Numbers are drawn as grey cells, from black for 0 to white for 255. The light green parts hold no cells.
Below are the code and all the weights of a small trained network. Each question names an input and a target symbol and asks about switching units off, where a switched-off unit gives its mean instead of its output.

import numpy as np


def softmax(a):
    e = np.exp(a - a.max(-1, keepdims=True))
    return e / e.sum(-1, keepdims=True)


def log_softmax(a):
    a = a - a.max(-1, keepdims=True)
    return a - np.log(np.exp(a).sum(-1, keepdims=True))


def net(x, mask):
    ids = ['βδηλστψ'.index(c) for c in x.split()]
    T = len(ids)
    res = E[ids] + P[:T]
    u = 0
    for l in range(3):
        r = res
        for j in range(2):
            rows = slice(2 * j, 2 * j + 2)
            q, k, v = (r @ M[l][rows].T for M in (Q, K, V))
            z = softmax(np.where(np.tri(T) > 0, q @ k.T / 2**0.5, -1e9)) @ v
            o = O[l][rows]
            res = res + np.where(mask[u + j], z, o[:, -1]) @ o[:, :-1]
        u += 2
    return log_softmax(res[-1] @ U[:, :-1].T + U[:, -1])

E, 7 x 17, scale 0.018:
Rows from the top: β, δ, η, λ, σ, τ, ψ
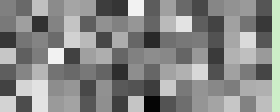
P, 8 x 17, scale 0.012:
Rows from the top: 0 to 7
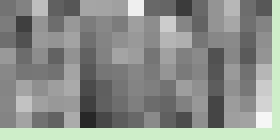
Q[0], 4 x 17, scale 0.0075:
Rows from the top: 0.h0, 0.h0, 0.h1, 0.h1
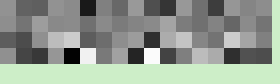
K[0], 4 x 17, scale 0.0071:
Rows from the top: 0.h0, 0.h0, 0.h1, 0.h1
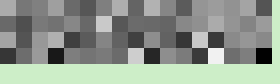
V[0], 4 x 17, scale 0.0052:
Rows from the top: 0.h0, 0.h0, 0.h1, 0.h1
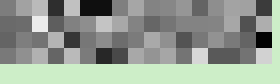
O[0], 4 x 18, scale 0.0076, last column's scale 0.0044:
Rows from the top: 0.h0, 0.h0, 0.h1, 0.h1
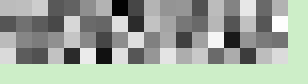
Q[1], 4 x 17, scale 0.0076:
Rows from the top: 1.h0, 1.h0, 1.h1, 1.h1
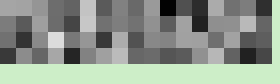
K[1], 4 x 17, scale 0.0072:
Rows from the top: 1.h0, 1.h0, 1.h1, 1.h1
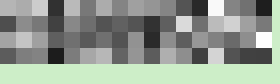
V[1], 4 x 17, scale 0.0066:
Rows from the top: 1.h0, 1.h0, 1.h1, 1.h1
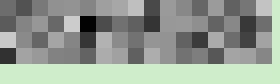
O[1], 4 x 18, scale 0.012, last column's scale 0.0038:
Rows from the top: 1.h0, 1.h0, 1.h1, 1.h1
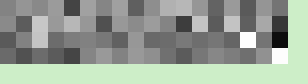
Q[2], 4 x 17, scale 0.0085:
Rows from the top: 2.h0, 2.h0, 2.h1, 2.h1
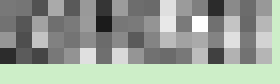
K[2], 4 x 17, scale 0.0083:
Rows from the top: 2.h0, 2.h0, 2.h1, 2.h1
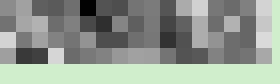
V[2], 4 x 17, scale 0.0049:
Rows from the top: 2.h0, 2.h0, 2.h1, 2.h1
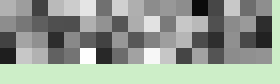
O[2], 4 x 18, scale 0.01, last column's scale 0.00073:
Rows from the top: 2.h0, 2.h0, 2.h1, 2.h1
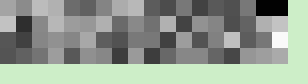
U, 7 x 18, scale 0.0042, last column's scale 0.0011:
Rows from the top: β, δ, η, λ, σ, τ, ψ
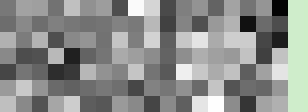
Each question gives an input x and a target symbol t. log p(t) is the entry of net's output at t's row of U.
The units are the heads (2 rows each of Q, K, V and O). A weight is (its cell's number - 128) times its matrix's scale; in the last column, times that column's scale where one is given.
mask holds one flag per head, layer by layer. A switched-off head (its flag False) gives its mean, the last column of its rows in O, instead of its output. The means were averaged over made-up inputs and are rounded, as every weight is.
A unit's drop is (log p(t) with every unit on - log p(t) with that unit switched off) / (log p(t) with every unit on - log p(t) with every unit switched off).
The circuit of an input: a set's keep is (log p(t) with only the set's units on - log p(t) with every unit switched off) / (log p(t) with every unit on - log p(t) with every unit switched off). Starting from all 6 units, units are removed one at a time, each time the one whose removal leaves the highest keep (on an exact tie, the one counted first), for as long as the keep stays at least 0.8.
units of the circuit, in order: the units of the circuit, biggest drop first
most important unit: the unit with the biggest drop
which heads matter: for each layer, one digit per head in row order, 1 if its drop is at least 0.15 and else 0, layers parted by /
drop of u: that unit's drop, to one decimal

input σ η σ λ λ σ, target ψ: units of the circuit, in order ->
[2.h0]
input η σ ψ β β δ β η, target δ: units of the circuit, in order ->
[1.h1, 2.h0, 2.h1]
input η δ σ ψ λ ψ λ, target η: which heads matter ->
10 / 01 / 11
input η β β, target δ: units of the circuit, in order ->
[1.h1, 2.h0]
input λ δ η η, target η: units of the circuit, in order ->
[1.h0, 2.h1]
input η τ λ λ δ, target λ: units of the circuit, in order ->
[0.h0, 2.h0]
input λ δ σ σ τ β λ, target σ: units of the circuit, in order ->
[2.h0, 0.h1]
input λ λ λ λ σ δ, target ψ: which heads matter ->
10 / 00 / 11
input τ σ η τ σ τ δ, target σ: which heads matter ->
01 / 01 / 11
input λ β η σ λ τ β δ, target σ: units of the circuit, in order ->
[0.h0, 2.h0]
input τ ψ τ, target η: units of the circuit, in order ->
[2.h0, 1.h0]
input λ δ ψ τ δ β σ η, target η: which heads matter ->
11 / 10 / 11
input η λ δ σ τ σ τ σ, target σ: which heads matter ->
10 / 00 / 10
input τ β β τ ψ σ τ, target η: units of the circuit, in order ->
[2.h1, 0.h1]
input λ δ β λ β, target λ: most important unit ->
1.h0
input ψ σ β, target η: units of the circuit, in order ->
[0.h1, 2.h0, 2.h1]
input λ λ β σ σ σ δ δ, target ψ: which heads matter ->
10 / 10 / 11
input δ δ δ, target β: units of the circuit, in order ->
[1.h0, 0.h1, 0.h0]
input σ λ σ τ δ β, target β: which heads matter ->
01 / 10 / 00
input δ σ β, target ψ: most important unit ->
0.h1
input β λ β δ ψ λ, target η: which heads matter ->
11 / 01 / 11
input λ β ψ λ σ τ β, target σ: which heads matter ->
10 / 11 / 10
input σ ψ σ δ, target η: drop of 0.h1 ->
0.4
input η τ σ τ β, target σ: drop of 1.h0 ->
-0.1
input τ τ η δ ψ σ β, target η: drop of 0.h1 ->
0.6
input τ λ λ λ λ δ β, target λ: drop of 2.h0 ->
0.8
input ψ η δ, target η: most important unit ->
1.h0
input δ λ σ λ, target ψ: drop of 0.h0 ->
1.4
